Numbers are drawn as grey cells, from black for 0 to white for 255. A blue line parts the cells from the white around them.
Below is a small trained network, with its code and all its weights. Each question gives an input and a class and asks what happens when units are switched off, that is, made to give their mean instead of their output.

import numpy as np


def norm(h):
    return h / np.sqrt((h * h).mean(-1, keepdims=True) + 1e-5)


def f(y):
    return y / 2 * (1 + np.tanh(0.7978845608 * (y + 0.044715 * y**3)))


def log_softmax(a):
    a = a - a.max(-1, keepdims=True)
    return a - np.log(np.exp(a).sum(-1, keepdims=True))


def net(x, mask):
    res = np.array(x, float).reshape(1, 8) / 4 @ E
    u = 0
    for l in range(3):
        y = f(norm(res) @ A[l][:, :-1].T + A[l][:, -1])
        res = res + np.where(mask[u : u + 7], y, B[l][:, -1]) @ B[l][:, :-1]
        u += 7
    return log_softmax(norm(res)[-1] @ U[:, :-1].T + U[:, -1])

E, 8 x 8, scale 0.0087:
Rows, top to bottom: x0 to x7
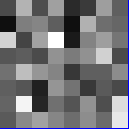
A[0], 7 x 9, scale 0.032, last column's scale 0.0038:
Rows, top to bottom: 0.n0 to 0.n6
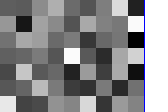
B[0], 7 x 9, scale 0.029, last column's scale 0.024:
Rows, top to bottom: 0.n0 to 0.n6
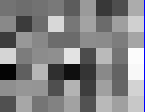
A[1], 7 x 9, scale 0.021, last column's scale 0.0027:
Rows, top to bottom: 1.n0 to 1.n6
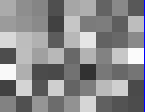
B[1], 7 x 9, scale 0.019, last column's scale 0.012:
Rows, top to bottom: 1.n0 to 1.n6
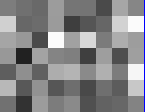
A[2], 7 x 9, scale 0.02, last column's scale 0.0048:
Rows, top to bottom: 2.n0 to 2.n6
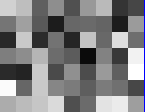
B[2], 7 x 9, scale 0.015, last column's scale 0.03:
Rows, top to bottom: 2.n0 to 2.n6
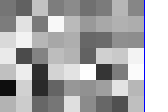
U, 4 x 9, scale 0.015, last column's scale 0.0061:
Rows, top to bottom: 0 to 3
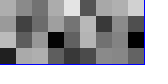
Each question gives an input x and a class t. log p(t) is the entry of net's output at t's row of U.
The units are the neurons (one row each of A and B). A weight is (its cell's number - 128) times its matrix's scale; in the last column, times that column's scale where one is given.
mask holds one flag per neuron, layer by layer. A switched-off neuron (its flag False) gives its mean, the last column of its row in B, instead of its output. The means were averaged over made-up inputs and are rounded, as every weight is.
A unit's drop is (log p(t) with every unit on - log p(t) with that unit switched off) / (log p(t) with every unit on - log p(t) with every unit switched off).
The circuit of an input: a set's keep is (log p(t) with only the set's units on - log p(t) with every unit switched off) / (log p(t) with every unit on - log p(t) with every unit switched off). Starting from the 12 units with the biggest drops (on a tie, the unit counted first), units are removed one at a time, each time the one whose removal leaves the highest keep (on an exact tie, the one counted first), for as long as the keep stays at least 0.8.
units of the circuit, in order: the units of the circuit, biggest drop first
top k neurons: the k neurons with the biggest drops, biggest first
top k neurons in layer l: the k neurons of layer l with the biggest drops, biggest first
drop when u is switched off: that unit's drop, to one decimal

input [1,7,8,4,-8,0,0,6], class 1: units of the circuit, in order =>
(0.n1; 0.n3)
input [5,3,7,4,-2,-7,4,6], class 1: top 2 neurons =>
(2.n4; 0.n6)
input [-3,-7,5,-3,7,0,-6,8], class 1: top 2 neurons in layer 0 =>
(0.n0; 0.n3)
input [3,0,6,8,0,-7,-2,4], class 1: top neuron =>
(0.n3)
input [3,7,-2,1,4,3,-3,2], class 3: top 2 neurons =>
(0.n4; 0.n3)
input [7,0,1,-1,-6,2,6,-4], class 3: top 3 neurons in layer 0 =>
(0.n4; 0.n3; 0.n5)
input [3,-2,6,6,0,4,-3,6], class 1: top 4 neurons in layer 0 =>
(0.n1; 0.n3; 0.n0; 0.n6)
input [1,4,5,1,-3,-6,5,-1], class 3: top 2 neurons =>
(0.n4; 0.n3)
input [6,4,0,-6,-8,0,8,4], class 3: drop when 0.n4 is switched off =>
0.5
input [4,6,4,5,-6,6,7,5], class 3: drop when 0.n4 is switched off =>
0.7
